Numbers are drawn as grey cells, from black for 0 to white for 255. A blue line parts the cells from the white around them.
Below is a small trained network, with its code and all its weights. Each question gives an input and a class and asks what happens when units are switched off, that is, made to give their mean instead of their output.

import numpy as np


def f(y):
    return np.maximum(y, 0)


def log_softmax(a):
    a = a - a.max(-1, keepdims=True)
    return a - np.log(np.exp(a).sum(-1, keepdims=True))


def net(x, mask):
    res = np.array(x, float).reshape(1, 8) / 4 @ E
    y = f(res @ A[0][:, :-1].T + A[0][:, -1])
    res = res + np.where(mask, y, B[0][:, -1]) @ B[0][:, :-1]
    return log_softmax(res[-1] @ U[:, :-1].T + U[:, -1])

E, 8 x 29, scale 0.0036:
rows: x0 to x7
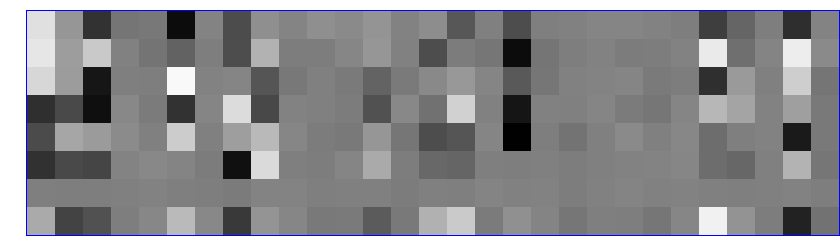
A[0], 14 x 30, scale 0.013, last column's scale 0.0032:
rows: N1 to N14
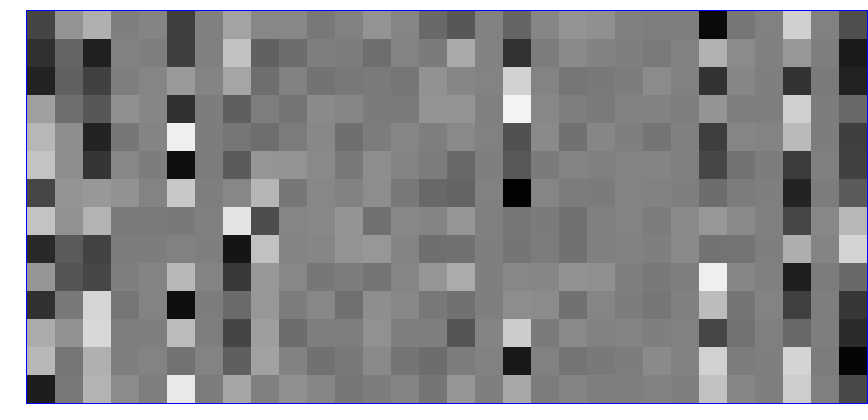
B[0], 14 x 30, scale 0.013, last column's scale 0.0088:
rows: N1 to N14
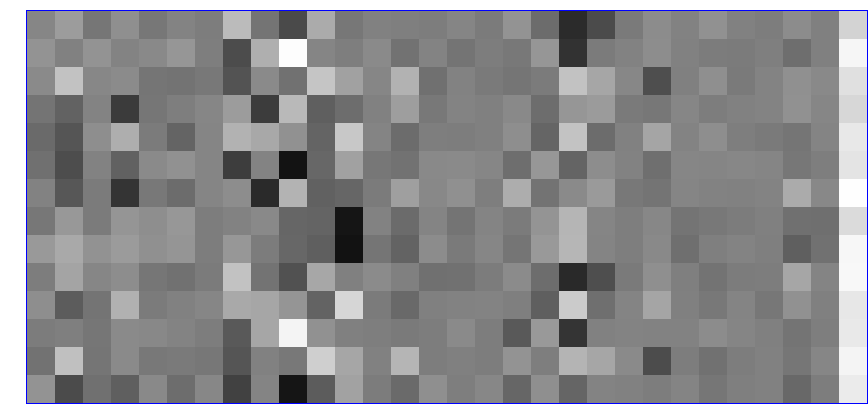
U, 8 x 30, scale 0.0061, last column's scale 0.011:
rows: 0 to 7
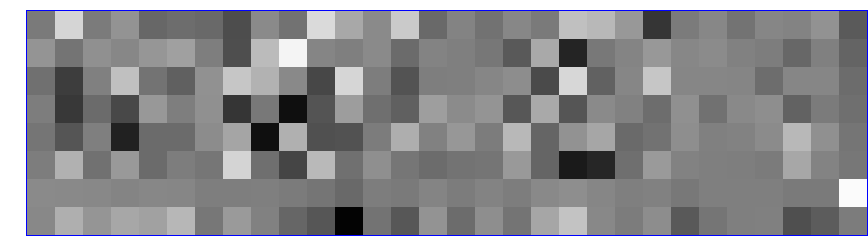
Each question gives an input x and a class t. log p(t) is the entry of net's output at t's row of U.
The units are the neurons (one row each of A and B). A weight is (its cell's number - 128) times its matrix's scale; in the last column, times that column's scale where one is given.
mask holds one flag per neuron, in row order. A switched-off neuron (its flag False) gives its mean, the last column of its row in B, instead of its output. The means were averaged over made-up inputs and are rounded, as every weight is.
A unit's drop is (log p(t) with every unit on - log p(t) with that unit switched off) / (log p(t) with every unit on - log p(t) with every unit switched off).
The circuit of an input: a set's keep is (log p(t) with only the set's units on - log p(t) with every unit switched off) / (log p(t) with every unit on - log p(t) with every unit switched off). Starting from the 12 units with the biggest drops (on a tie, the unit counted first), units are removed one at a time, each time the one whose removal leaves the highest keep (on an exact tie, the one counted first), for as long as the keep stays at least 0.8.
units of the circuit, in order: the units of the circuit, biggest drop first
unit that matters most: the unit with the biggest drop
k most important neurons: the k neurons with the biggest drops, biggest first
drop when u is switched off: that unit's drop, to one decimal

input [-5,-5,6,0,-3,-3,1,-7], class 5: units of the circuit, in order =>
(N1)
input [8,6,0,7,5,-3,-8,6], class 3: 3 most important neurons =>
(N6; N12; N3)
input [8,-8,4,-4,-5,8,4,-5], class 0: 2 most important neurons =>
(N3; N14)
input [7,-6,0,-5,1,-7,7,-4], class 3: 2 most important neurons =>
(N6; N13)
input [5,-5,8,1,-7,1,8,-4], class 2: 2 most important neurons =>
(N5; N7)
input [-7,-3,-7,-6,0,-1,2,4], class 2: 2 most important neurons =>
(N11; N2)
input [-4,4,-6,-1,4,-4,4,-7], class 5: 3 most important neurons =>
(N1; N5; N4)
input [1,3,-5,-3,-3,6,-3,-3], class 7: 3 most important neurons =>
(N9; N5; N7)
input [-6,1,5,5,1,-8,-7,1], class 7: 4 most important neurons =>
(N8; N6; N12; N11)
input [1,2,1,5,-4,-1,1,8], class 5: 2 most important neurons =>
(N10; N12)
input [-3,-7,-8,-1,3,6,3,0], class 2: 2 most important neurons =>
(N11; N13)
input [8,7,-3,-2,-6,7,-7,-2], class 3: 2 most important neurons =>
(N6; N3)
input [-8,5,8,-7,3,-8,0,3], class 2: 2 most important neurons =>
(N5; N2)
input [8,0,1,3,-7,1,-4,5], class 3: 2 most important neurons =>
(N6; N7)
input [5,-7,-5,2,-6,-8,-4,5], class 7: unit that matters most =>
N8
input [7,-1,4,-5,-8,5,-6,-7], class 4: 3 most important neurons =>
(N4; N14; N10)
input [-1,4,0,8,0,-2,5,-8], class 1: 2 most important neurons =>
(N2; N10)
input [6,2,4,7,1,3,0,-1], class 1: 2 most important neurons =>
(N2; N14)
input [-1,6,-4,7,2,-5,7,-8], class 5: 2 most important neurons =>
(N1; N12)
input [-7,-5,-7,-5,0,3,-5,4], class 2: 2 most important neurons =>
(N11; N6)
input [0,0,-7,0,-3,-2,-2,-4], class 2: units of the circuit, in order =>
(N11)
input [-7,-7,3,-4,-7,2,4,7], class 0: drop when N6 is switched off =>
0.4
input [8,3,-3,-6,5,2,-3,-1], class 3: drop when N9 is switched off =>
0.0
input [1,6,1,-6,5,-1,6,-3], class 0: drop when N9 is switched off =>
0.1
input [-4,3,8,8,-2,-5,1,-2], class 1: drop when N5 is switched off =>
-0.1
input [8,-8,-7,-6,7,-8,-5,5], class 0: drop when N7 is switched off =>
-0.1
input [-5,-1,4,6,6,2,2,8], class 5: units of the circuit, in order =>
(N10)
